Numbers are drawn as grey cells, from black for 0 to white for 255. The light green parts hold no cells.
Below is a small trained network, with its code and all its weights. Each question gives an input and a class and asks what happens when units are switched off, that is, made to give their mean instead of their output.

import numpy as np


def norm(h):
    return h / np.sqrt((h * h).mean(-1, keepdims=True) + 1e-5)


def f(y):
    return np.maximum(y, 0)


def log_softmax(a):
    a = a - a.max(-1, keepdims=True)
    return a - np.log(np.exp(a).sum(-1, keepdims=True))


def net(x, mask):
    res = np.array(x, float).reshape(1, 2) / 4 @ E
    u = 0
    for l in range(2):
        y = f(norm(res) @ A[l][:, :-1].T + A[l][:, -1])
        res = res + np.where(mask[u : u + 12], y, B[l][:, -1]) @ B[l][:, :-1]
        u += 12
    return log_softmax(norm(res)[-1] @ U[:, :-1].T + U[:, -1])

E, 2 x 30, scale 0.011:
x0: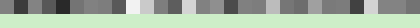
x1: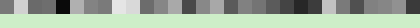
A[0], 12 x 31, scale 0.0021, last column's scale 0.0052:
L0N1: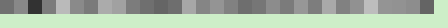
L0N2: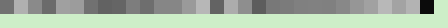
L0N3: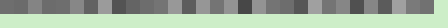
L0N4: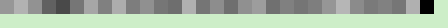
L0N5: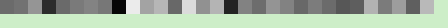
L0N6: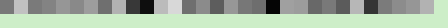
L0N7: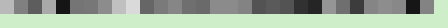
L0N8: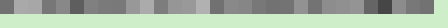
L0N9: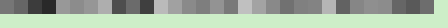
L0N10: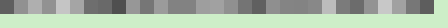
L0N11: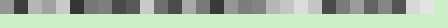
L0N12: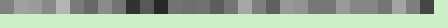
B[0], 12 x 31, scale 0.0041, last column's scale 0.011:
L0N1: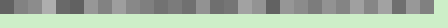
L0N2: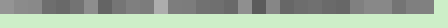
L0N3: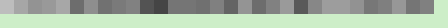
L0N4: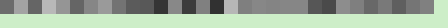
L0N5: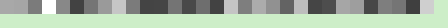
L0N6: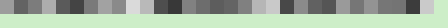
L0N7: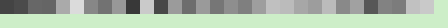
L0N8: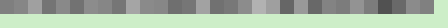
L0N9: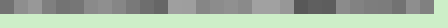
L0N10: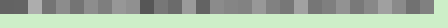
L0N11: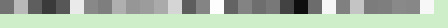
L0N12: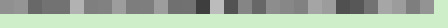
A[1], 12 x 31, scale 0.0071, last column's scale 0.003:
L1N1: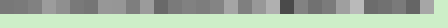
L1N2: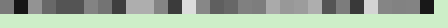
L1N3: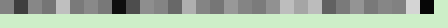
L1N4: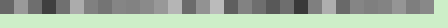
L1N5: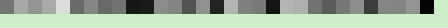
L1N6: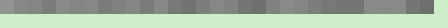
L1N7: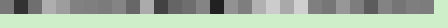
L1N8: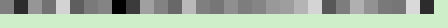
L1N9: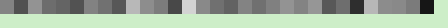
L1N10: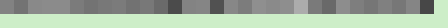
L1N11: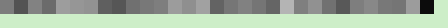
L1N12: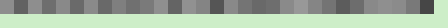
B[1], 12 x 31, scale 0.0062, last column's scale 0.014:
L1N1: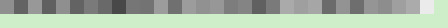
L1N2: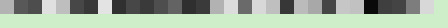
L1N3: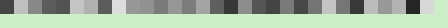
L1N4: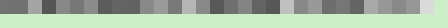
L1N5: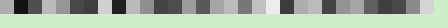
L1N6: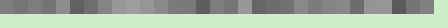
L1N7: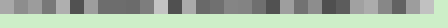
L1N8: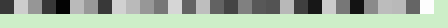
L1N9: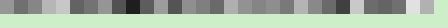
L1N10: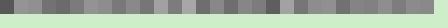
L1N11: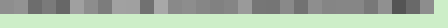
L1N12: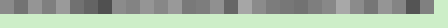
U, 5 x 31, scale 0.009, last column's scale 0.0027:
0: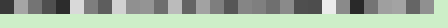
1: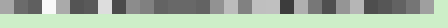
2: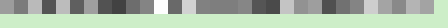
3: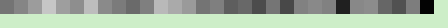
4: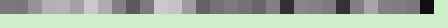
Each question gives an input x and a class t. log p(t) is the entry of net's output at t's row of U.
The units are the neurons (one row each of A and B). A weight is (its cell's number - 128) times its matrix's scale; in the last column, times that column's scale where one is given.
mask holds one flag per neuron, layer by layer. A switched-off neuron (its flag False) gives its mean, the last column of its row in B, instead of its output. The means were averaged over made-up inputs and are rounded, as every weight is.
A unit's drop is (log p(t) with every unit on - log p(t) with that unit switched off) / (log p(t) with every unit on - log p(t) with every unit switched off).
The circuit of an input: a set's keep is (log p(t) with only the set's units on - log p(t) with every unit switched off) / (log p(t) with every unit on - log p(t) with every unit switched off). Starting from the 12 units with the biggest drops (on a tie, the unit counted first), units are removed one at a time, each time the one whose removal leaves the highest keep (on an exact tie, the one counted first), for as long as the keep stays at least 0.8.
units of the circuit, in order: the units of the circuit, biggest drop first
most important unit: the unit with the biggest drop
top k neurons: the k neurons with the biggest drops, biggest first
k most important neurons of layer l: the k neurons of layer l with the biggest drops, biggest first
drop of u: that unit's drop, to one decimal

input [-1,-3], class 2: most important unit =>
L0N11
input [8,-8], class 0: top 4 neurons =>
(L1N8 L1N3 L0N6 L1N5)
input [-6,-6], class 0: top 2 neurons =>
(L1N8 L0N5)
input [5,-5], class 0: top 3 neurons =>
(L1N8 L0N6 L1N3)
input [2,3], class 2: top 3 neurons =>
(L0N7 L1N8 L0N11)
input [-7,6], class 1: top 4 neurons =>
(L0N11 L1N8 L1N3 L1N5)
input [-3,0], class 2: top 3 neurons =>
(L0N6 L1N2 L0N5)
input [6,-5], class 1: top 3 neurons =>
(L1N2 L0N7 L1N9)
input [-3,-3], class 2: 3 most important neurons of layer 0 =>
(L0N5 L0N11 L0N7)
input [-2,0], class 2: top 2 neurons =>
(L0N6 L1N2)
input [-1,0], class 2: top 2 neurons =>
(L1N2 L1N5)
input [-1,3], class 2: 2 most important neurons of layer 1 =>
(L1N8 L1N3)
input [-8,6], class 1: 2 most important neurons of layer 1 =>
(L1N8 L1N5)
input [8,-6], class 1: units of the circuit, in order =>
(L1N2)
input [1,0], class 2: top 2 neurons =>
(L1N2 L1N7)
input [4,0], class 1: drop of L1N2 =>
0.1
